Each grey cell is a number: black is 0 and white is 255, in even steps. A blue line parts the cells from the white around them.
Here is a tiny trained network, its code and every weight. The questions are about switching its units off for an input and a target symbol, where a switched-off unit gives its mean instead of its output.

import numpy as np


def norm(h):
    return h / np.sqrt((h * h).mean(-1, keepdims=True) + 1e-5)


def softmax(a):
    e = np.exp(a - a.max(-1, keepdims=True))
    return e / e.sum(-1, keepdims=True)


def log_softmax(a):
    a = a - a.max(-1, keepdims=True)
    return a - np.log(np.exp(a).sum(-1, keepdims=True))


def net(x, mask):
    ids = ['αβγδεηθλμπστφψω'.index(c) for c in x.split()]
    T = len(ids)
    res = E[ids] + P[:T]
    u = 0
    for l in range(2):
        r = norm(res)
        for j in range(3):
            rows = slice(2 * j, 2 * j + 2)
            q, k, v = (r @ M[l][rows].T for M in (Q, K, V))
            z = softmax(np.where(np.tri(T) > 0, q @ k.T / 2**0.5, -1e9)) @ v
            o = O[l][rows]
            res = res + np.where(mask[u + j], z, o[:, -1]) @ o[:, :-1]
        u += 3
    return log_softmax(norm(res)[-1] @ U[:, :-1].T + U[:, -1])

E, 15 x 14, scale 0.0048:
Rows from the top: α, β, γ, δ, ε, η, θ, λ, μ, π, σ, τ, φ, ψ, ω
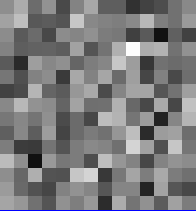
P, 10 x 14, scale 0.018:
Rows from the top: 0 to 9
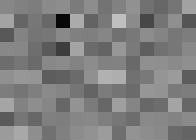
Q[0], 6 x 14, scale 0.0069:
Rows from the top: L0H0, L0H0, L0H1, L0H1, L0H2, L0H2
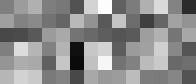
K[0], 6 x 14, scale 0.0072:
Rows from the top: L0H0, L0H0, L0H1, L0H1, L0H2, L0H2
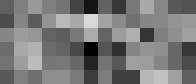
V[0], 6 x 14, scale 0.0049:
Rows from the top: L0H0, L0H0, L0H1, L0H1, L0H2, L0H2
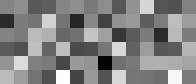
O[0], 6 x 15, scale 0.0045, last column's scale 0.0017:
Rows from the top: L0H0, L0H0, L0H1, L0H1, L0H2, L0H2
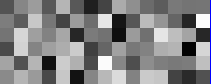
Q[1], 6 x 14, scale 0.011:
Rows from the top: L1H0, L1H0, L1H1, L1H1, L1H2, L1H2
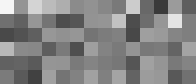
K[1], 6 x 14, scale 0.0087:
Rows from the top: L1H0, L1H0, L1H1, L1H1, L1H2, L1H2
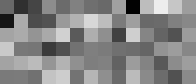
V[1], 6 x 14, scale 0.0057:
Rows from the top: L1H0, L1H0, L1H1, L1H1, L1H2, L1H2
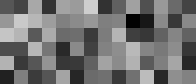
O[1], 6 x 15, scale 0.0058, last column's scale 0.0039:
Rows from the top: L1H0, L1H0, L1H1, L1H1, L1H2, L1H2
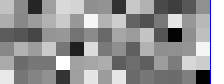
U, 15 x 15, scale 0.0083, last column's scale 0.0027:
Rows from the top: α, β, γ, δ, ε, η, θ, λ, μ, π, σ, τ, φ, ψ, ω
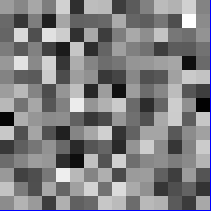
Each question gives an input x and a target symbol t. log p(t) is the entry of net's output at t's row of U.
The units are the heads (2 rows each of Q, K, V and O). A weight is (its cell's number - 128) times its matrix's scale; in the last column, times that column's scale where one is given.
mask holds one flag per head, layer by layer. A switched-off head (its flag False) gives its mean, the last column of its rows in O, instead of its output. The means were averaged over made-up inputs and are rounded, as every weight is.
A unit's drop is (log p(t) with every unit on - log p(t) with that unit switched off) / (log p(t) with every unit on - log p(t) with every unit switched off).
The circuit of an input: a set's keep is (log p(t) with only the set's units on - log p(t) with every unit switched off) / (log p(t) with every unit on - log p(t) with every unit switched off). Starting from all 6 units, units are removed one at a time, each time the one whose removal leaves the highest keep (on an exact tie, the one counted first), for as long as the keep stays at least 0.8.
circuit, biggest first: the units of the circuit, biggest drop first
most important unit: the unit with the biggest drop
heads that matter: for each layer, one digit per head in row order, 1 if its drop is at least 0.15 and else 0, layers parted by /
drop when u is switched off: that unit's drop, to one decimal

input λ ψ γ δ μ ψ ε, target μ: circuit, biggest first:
L1H2; L1H0
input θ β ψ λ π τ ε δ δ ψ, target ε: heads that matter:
011 / 000
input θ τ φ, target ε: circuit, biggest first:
L1H2; L1H1
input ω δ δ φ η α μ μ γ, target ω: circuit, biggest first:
L0H2
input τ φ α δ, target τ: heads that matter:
000 / 000
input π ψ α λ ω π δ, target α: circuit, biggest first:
L0H0; L1H1
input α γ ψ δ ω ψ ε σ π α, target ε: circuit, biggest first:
L0H1; L0H2
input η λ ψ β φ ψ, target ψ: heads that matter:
010 / 000
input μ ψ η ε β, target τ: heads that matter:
000 / 100
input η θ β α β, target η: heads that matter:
001 / 000
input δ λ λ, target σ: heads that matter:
010 / 100
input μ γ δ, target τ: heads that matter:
000 / 101
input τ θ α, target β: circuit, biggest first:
L1H1; L1H0
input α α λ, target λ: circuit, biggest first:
L1H0; L1H1
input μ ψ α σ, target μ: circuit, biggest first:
L0H1; L1H0
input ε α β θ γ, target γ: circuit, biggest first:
L0H2
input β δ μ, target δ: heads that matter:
000 / 011
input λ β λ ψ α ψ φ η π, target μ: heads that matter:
000 / 101
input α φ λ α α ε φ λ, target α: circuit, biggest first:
L0H1; L1H2
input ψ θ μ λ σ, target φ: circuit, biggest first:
L1H0
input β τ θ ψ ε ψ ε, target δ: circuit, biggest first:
L1H2; L1H1
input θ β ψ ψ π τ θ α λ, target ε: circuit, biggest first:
L1H2; L1H1
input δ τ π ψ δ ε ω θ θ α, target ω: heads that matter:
011 / 000
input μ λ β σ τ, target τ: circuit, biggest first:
L1H0; L1H2
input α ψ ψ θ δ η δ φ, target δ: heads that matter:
010 / 100
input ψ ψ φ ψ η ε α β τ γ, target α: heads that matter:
000 / 100
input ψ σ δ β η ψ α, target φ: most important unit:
L1H0
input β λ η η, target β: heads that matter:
000 / 000
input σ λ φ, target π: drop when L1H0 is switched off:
0.5
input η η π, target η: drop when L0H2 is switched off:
0.5
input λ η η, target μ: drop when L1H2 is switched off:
1.2
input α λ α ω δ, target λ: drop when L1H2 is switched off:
0.1
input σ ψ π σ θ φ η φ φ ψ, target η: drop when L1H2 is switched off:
0.0
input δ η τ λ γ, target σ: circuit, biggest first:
L1H0
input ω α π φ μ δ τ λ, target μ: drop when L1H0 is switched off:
0.2
